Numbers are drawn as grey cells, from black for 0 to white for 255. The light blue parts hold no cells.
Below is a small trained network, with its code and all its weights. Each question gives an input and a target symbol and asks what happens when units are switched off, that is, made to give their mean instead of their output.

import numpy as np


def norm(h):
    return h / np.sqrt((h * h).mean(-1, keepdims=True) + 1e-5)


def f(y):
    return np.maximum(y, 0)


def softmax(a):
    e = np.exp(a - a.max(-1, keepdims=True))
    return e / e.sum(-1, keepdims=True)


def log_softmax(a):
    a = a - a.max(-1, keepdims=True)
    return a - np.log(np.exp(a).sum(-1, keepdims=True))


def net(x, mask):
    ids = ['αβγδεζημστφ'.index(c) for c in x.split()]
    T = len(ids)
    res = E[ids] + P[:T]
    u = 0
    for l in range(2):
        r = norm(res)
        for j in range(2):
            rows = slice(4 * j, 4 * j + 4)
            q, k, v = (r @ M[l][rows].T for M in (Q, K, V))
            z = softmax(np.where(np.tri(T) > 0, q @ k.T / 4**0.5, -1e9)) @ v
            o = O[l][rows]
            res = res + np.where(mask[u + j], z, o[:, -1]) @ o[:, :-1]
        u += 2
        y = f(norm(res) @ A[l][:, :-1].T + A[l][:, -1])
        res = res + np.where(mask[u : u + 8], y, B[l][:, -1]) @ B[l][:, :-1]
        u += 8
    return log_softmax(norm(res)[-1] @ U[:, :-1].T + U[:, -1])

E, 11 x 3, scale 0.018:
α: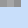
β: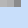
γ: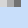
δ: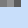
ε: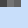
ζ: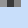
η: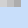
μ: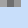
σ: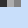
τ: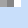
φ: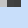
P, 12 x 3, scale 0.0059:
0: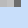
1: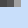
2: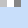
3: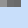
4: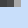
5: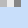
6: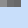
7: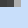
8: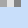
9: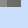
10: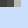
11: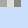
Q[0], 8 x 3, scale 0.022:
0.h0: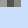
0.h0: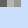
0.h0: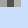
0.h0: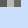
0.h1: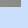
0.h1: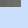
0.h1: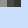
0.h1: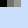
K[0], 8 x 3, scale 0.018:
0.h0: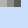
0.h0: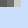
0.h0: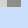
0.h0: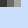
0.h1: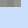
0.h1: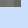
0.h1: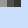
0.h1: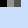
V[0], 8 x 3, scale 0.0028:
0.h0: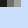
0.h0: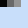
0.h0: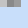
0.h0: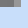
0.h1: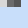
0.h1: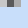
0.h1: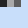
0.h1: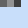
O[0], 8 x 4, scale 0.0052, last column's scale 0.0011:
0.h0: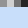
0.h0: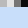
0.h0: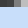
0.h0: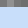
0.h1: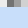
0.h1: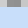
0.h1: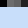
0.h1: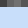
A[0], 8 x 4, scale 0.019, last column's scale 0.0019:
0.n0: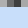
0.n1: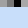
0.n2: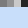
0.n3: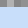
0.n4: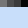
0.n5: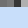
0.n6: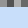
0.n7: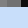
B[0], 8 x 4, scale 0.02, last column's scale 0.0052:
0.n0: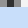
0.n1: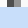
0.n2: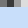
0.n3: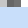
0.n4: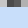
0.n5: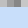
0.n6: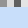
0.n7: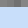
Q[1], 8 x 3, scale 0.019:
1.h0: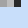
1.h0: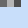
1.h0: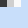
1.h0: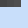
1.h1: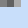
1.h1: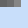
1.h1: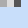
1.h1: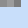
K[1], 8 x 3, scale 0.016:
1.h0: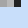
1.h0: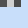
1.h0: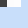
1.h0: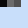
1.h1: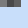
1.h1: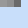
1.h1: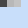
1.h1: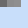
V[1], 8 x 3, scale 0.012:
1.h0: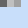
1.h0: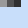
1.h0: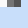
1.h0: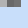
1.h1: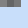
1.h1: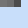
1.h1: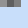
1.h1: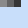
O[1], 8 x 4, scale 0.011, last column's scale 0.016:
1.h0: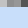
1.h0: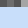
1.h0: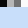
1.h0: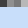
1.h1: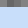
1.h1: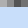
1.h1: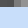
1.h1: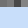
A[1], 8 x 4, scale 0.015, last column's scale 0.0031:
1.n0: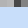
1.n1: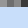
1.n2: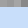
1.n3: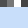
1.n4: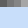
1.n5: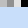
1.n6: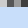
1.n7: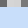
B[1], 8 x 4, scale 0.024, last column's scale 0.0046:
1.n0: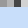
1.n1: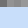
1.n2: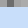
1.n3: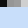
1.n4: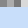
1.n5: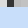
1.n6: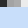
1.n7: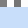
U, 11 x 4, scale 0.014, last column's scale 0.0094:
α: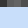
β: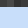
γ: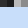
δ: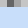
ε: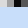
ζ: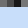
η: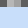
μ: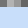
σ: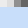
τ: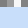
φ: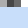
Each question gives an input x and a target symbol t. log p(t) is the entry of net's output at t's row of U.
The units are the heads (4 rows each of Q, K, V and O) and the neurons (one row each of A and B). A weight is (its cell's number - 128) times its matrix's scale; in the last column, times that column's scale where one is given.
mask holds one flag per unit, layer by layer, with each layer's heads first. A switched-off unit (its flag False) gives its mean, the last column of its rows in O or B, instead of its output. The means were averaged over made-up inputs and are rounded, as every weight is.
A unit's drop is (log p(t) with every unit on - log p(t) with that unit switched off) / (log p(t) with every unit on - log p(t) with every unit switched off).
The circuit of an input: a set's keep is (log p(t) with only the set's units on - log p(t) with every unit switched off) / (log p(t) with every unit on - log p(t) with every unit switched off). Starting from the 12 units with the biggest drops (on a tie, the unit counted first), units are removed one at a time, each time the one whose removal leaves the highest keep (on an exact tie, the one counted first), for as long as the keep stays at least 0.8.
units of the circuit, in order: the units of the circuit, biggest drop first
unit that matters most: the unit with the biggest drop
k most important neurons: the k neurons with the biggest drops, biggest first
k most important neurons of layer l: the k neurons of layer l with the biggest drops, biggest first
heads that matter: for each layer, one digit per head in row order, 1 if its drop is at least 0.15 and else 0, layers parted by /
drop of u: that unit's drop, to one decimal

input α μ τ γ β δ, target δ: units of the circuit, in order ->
(0.n1, 1.n7)
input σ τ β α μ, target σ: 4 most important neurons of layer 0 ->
(0.n6, 0.n0, 0.n1, 0.n4)
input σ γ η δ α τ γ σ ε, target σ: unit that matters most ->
0.h0
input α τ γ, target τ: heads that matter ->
00 / 01
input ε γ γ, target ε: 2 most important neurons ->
(0.n2, 1.n0)
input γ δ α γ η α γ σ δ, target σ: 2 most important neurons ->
(0.n2, 0.n1)
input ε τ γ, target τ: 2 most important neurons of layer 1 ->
(1.n6, 1.n7)
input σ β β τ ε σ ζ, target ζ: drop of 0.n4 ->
0.2
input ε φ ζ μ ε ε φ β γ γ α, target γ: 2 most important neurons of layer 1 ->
(1.n7, 1.n0)
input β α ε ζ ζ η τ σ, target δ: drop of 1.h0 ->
1.0
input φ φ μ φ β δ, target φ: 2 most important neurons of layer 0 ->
(0.n0, 0.n3)
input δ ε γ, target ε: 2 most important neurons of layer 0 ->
(0.n2, 0.n4)
